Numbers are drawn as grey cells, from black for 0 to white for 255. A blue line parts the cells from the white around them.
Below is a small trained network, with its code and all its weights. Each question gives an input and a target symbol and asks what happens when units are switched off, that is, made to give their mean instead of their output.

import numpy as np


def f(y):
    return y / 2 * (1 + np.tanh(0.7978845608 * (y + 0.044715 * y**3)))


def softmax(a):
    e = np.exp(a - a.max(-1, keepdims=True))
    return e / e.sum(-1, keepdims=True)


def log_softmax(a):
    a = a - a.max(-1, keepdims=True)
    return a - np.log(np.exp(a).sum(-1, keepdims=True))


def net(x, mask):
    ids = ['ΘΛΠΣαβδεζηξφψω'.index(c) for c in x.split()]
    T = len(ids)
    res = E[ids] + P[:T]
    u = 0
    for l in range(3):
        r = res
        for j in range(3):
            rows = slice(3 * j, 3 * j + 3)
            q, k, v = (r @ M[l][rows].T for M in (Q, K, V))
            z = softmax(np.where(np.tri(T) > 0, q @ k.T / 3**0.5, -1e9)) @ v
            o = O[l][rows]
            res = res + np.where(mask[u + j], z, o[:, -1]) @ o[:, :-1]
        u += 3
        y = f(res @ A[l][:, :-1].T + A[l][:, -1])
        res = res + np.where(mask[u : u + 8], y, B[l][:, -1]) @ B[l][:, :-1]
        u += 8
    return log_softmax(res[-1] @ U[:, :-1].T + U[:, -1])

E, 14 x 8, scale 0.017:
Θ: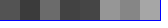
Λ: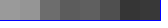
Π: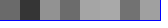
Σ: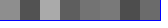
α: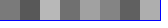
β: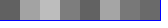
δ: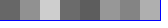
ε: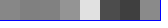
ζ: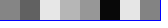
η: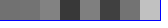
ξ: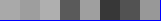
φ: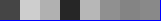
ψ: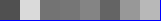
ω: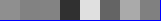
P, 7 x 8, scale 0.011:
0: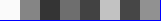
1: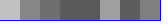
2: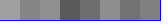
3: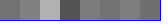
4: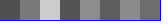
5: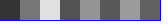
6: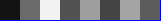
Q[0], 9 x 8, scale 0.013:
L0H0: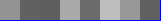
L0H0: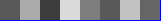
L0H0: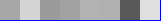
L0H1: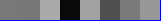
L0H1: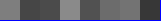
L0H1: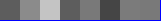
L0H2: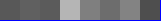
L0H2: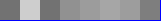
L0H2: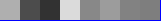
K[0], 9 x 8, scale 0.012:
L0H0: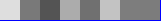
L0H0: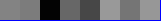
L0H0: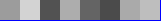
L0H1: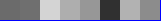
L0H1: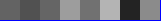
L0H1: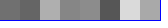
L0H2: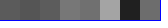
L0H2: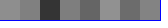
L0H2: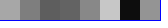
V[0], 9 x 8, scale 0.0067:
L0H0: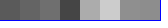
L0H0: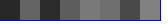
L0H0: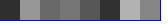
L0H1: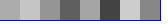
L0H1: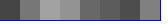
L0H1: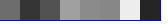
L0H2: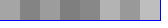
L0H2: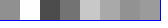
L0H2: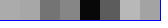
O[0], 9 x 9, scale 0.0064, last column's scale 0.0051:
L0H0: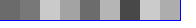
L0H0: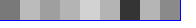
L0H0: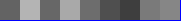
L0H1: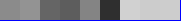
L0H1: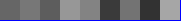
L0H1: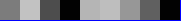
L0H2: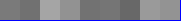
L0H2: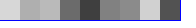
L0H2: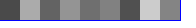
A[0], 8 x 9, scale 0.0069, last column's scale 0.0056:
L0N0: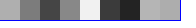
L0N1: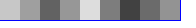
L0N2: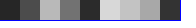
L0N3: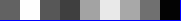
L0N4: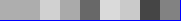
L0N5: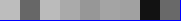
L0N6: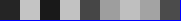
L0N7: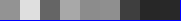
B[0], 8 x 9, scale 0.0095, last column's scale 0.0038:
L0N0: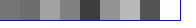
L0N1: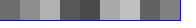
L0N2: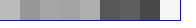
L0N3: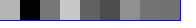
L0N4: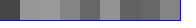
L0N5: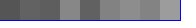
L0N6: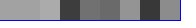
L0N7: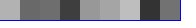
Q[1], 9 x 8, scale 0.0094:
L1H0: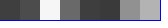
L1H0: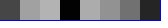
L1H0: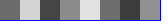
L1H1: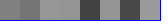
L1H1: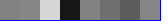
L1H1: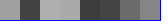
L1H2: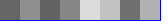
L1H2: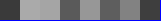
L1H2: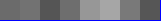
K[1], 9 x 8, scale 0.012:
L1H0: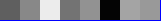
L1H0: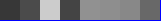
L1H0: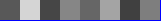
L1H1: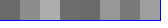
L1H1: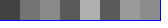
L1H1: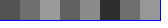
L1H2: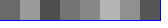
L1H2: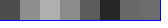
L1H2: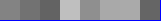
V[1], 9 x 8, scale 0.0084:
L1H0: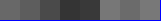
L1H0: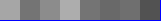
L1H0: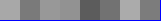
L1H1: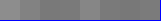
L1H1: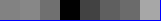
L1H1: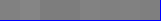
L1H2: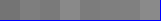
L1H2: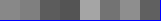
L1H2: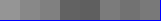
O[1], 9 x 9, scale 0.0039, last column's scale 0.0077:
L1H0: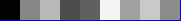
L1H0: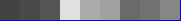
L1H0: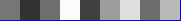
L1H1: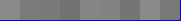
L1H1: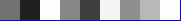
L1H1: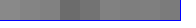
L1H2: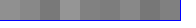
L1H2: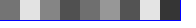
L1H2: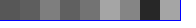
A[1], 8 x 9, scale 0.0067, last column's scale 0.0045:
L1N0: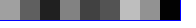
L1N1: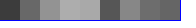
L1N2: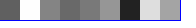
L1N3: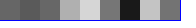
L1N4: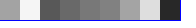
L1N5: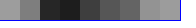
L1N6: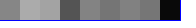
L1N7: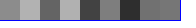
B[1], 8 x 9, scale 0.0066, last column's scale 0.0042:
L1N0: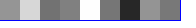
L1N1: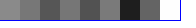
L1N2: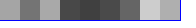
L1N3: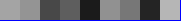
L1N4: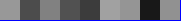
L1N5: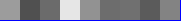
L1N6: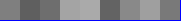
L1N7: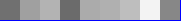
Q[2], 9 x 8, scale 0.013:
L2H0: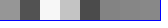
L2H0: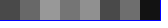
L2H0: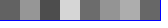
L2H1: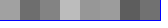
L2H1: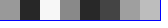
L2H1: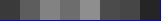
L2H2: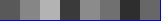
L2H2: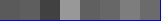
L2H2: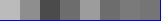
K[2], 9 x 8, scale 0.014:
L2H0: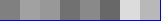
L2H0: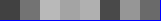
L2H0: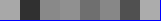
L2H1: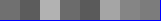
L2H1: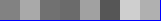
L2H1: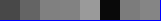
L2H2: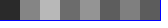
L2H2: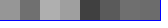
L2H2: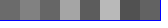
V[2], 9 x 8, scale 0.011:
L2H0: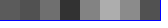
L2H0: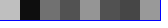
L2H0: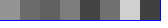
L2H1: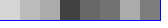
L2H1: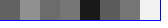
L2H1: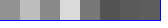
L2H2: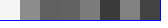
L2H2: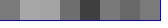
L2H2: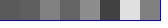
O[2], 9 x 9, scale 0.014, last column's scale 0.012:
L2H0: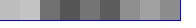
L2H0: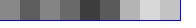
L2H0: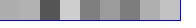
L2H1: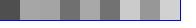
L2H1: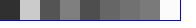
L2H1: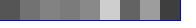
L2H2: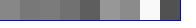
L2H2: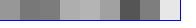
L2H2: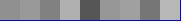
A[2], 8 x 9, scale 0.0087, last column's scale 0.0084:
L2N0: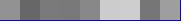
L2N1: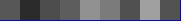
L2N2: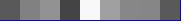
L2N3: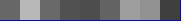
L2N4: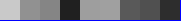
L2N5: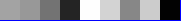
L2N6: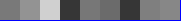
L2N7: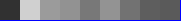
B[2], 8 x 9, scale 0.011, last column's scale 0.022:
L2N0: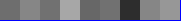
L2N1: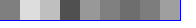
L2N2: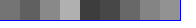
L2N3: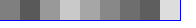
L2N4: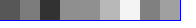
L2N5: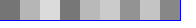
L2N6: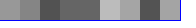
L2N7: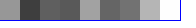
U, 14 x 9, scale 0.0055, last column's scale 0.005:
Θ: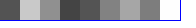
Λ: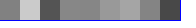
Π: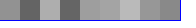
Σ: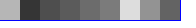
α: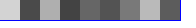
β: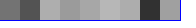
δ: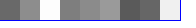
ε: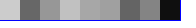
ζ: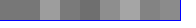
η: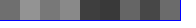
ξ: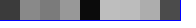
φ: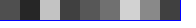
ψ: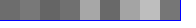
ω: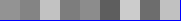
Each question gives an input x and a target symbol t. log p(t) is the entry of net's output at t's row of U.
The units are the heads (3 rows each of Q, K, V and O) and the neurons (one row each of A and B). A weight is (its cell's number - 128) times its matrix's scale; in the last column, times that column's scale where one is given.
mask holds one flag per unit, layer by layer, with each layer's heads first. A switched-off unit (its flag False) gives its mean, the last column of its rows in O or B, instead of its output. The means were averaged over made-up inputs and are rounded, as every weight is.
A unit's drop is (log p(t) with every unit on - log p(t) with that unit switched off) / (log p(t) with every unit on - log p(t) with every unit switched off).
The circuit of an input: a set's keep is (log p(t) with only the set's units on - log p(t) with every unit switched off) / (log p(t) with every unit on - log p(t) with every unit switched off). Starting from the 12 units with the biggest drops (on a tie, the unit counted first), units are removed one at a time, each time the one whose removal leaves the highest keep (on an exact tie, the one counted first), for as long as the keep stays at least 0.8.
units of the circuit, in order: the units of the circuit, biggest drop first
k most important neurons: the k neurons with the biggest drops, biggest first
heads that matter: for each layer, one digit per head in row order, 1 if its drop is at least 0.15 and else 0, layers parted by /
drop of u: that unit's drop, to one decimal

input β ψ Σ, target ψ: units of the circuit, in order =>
L2H1, L2N7, L0H2, L1N2
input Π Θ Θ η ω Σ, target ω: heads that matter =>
010 / 000 / 010
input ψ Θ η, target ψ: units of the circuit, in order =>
L2N7, L2H1, L0H2, L1N2
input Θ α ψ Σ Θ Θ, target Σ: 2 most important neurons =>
L0N2, L2N4
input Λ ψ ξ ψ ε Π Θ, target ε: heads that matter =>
001 / 010 / 010
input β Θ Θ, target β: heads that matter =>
010 / 000 / 110
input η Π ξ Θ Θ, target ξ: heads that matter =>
110 / 000 / 101
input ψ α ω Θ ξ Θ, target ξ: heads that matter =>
010 / 000 / 001
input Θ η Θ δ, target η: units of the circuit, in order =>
L2H1, L1H0, L0N2
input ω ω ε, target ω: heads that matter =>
000 / 000 / 010
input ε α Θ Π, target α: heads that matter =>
101 / 010 / 111
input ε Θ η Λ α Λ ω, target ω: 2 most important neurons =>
L0N2, L2N7
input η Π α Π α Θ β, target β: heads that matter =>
011 / 000 / 110
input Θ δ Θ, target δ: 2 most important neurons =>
L2N1, L0N2
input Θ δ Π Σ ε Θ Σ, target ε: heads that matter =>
000 / 000 / 110
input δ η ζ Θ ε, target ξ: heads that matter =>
000 / 000 / 001
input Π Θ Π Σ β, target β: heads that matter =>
000 / 000 / 110
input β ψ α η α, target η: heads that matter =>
001 / 000 / 010
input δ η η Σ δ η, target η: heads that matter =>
000 / 000 / 010
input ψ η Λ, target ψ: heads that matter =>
011 / 000 / 010
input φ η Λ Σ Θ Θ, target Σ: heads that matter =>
010 / 000 / 110
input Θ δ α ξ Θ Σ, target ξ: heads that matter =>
010 / 000 / 001
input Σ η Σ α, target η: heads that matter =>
000 / 000 / 010
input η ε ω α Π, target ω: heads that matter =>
010 / 000 / 010
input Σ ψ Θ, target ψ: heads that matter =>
001 / 000 / 010
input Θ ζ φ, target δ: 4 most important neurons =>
L0N3, L2N1, L1N3, L2N7
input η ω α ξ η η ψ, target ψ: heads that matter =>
110 / 000 / 010
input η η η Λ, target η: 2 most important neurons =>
L0N2, L0N0
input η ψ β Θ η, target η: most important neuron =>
L1N4
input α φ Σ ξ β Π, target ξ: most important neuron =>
L1N1
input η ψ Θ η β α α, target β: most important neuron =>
L1N3
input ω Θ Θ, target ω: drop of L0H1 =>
0.1
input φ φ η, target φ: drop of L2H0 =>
0.6
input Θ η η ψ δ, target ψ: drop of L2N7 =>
1.3
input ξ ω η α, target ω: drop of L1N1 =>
0.0
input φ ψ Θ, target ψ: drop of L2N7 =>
1.0
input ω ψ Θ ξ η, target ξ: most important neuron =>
L1N4
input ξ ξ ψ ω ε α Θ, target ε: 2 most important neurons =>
L0N0, L0N2
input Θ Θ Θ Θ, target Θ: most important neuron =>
L2N1
